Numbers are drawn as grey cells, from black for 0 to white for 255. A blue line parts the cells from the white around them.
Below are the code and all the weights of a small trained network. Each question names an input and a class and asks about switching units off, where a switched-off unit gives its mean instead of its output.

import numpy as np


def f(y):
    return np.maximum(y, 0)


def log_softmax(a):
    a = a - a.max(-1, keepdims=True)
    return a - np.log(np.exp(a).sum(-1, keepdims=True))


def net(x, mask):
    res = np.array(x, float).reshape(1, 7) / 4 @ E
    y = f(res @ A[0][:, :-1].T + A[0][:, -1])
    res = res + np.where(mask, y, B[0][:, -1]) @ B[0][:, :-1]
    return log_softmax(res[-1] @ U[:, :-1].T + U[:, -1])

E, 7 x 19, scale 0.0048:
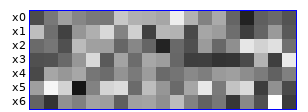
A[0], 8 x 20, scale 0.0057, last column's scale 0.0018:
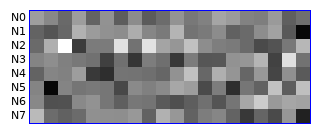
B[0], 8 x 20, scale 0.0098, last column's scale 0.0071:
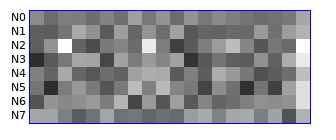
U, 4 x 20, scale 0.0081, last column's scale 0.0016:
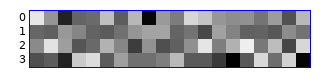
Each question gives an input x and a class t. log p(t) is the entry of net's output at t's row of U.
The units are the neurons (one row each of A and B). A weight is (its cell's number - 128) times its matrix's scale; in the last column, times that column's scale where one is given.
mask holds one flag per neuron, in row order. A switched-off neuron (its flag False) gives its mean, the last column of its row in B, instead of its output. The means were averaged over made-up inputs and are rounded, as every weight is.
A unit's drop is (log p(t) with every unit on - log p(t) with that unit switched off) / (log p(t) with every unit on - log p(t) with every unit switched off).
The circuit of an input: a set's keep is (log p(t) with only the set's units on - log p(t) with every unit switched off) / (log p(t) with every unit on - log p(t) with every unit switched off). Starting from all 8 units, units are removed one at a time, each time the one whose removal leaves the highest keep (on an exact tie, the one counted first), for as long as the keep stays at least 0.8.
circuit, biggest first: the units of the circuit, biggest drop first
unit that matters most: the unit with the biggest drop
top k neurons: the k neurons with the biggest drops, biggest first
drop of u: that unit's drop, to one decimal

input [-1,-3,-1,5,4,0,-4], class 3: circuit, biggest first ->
[N3]
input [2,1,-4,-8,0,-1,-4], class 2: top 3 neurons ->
[N5 N3 N1]
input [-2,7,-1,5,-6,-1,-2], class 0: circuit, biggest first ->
[N7 N3]
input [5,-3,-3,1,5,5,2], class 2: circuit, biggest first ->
[N5 N3]
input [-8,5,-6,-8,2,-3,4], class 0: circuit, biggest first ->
[N2 N3]
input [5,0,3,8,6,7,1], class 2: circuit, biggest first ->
[N5 N3]
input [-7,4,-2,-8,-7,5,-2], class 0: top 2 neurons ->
[N2 N6]
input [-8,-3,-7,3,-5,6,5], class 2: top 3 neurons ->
[N5 N4 N1]
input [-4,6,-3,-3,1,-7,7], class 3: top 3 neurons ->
[N2 N1 N4]
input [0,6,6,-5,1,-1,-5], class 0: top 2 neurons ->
[N2 N3]
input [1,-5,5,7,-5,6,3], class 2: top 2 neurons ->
[N5 N1]
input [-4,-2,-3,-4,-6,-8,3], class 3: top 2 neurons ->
[N2 N6]
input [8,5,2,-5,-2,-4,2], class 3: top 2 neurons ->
[N2 N1]
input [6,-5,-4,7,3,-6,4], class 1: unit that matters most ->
N4
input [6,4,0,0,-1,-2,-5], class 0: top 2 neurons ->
[N3 N2]
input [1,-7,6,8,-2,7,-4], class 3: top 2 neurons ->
[N3 N4]
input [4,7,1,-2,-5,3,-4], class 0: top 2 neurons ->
[N2 N6]
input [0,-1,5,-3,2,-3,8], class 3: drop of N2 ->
0.4
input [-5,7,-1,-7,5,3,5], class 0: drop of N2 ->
0.3
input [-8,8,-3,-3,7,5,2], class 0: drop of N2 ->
0.6
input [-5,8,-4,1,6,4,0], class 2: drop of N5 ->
0.2
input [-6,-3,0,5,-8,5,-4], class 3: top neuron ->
[N3]
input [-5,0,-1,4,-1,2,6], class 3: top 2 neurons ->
[N2 N4]
